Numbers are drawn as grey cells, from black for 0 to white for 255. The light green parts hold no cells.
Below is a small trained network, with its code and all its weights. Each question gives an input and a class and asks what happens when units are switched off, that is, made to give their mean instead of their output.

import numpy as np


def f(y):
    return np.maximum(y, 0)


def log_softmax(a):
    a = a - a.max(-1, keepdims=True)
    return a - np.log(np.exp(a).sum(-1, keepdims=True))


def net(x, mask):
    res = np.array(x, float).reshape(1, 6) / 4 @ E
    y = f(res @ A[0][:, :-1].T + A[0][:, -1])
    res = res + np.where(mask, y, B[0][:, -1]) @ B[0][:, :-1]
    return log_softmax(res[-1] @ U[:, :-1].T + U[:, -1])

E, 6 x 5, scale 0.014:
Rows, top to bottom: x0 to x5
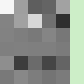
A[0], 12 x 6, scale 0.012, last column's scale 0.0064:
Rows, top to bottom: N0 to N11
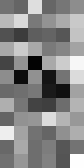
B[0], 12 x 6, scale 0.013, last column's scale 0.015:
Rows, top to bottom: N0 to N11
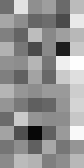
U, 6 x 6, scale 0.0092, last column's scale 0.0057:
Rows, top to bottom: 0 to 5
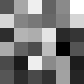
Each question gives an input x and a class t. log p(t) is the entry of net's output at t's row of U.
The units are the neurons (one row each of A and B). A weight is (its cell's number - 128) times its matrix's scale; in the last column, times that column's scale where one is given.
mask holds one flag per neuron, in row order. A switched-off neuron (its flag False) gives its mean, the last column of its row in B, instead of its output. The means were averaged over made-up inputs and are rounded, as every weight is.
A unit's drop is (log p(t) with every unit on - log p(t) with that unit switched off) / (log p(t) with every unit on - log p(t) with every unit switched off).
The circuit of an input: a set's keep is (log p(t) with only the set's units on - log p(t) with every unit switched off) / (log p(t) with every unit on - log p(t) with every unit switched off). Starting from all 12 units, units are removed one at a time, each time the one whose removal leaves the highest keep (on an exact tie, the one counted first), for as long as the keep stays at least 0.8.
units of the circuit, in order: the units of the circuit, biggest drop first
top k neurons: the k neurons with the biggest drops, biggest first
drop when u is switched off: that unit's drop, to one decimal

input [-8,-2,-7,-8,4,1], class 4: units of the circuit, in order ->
(N2)
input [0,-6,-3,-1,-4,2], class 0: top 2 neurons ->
(N9; N4)
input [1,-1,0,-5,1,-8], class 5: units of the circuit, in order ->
(N6; N0; N3)
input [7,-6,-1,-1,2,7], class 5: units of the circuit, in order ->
(N9; N6)
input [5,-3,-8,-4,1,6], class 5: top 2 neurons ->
(N9; N6)
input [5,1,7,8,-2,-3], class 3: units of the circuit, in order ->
(N4; N5; N3)
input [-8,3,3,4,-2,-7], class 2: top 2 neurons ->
(N4; N5)
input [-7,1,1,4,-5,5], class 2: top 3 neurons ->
(N5; N4; N10)
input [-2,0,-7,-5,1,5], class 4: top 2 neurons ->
(N8; N1)
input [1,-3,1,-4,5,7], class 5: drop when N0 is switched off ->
0.1
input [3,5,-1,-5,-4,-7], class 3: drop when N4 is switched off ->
0.1
